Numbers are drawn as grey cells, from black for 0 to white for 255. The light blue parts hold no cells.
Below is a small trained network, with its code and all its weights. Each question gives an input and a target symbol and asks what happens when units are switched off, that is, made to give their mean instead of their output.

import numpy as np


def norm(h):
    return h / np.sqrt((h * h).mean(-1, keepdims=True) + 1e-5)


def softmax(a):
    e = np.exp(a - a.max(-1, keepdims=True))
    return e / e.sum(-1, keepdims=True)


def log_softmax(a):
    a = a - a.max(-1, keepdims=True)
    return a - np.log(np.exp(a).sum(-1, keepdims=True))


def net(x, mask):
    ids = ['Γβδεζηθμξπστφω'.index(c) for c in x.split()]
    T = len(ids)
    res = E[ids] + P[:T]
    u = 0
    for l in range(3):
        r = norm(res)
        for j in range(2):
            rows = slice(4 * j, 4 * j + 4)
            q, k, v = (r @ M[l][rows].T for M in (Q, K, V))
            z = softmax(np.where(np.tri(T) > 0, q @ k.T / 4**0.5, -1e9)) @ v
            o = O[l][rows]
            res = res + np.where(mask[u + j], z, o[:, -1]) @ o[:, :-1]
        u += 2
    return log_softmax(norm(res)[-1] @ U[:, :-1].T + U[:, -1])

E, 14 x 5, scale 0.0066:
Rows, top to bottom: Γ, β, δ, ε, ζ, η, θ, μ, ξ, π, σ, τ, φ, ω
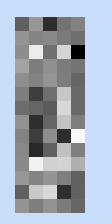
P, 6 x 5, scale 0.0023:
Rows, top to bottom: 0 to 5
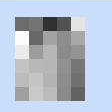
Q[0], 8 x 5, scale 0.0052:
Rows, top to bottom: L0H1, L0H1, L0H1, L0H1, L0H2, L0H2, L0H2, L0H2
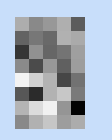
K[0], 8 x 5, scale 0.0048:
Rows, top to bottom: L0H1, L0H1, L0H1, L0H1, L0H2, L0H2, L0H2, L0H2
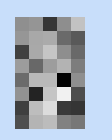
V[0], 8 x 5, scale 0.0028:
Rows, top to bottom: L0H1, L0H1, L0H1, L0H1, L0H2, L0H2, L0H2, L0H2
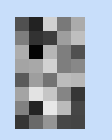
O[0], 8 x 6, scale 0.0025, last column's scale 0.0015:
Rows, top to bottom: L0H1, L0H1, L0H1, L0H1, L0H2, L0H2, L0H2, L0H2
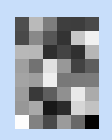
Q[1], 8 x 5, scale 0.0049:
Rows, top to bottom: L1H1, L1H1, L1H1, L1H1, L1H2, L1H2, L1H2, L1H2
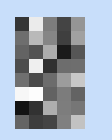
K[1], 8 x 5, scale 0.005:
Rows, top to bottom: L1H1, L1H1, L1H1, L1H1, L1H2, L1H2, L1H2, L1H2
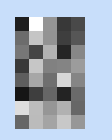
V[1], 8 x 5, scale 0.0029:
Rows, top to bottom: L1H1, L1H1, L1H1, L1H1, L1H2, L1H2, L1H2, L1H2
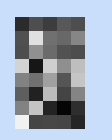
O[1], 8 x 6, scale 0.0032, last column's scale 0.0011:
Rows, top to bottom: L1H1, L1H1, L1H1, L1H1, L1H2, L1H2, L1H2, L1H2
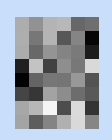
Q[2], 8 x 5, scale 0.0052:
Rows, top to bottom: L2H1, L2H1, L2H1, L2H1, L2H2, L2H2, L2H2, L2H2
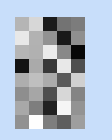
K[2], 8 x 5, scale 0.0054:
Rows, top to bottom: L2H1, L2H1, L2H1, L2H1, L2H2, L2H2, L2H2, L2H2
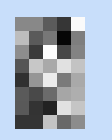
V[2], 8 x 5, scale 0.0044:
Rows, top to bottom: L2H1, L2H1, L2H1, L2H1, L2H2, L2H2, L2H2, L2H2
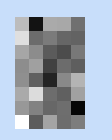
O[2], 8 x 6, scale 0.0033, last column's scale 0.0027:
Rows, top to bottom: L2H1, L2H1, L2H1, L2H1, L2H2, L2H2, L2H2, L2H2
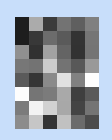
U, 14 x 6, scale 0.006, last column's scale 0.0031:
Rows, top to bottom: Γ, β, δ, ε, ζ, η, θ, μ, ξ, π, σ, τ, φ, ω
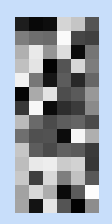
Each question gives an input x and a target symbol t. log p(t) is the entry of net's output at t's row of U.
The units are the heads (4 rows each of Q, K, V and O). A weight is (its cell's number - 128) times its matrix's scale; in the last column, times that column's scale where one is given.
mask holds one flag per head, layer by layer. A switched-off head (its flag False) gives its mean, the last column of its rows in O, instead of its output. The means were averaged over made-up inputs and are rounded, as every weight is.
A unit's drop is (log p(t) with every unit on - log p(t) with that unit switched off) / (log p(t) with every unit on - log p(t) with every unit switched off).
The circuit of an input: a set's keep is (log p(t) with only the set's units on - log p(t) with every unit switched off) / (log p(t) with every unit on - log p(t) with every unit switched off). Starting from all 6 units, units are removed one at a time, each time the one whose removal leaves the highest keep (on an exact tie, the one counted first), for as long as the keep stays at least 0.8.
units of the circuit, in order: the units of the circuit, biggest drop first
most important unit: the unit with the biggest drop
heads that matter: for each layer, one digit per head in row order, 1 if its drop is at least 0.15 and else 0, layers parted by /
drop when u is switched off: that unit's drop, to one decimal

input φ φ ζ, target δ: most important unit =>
L0H1
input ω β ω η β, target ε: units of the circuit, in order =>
(L1H2, L2H2)
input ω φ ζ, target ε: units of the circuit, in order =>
(L1H2, L2H2, L0H2, L1H1)
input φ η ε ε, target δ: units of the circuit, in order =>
(L0H1, L0H2, L2H2)
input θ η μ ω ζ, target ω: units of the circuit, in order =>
(L2H1, L0H1, L0H2)
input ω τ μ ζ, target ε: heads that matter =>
01 / 01 / 01
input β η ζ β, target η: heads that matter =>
11 / 01 / 01
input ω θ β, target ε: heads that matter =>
01 / 11 / 11
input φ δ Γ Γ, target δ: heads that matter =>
11 / 01 / 01
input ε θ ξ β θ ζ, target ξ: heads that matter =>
01 / 01 / 01
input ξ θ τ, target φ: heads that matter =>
10 / 01 / 01
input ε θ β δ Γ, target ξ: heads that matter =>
01 / 11 / 01
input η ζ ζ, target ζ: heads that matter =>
11 / 11 / 11
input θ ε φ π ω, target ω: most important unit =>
L2H1
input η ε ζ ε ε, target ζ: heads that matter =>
11 / 01 / 11
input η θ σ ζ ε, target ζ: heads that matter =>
11 / 10 / 11
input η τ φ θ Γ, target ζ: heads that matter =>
10 / 11 / 11
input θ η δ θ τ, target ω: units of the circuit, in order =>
(L2H1, L0H2)
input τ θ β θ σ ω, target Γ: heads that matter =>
11 / 01 / 00
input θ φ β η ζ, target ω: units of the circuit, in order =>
(L2H1)
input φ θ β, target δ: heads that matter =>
11 / 01 / 01
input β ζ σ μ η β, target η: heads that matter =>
11 / 11 / 01
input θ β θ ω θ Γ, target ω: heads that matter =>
00 / 10 / 10
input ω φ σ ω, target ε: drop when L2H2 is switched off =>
0.5
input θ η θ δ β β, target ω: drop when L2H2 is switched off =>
0.1
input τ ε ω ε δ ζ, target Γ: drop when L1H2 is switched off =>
1.0
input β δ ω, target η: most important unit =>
L0H2
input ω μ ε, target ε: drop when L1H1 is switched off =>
0.2
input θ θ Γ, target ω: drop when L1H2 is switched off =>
0.2
